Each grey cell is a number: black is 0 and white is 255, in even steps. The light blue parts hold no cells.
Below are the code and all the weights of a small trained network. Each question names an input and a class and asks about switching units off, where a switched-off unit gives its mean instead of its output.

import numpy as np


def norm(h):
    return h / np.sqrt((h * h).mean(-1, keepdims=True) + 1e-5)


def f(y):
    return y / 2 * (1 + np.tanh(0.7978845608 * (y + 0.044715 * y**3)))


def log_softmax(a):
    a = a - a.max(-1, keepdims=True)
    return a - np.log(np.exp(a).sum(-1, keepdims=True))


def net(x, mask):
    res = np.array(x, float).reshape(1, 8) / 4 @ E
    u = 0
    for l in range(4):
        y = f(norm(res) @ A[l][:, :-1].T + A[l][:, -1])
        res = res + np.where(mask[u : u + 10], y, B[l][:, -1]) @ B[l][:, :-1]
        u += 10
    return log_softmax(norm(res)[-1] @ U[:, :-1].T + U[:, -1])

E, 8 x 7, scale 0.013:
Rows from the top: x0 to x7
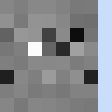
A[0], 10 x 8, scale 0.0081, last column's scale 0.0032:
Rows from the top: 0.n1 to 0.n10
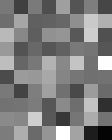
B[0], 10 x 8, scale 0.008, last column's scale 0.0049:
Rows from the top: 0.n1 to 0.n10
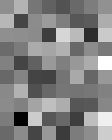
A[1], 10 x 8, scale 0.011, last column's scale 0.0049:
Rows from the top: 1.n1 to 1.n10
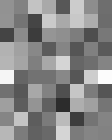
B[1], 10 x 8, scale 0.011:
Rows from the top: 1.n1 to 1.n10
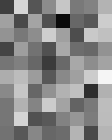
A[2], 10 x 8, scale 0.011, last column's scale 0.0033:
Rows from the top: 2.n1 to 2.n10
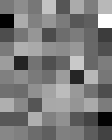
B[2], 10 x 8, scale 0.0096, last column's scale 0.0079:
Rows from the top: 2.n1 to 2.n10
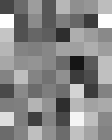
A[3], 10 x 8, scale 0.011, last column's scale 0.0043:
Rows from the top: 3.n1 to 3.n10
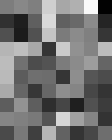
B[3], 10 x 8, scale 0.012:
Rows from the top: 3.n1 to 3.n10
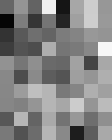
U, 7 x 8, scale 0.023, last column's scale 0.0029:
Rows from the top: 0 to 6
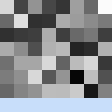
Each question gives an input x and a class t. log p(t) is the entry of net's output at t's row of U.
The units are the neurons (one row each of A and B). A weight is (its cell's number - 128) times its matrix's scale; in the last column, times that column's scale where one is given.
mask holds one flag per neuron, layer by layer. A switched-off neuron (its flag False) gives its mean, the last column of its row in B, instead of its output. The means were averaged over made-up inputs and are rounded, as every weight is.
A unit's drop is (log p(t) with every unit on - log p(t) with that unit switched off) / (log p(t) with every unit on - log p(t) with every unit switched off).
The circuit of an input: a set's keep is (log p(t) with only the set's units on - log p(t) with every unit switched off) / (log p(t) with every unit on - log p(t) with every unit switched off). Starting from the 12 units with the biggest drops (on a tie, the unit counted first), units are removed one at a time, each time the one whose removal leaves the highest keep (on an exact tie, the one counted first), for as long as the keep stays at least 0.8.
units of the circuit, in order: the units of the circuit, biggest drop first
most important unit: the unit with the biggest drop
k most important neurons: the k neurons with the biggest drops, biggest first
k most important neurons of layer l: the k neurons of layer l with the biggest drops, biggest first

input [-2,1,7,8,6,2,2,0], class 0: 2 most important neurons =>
(1.n6 2.n9)
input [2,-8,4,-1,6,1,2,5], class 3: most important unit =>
1.n6
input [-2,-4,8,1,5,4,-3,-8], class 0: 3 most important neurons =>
(2.n2 1.n6 2.n3)
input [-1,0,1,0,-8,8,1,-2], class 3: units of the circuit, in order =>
(1.n3 2.n2)
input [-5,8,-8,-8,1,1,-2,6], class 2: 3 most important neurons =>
(2.n2 0.n10 3.n2)
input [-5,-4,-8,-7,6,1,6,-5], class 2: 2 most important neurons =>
(2.n2 1.n6)
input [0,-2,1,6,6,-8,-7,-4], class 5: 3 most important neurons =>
(0.n9 2.n6 3.n8)
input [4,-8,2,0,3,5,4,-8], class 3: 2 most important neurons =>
(1.n3 1.n2)
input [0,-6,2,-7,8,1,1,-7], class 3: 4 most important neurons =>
(1.n6 1.n3 0.n10 3.n10)
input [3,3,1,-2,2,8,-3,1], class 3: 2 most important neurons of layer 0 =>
(0.n5 0.n9)
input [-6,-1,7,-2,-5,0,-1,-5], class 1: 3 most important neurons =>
(1.n9 1.n8 0.n10)
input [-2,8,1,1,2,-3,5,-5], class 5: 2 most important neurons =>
(0.n9 1.n7)
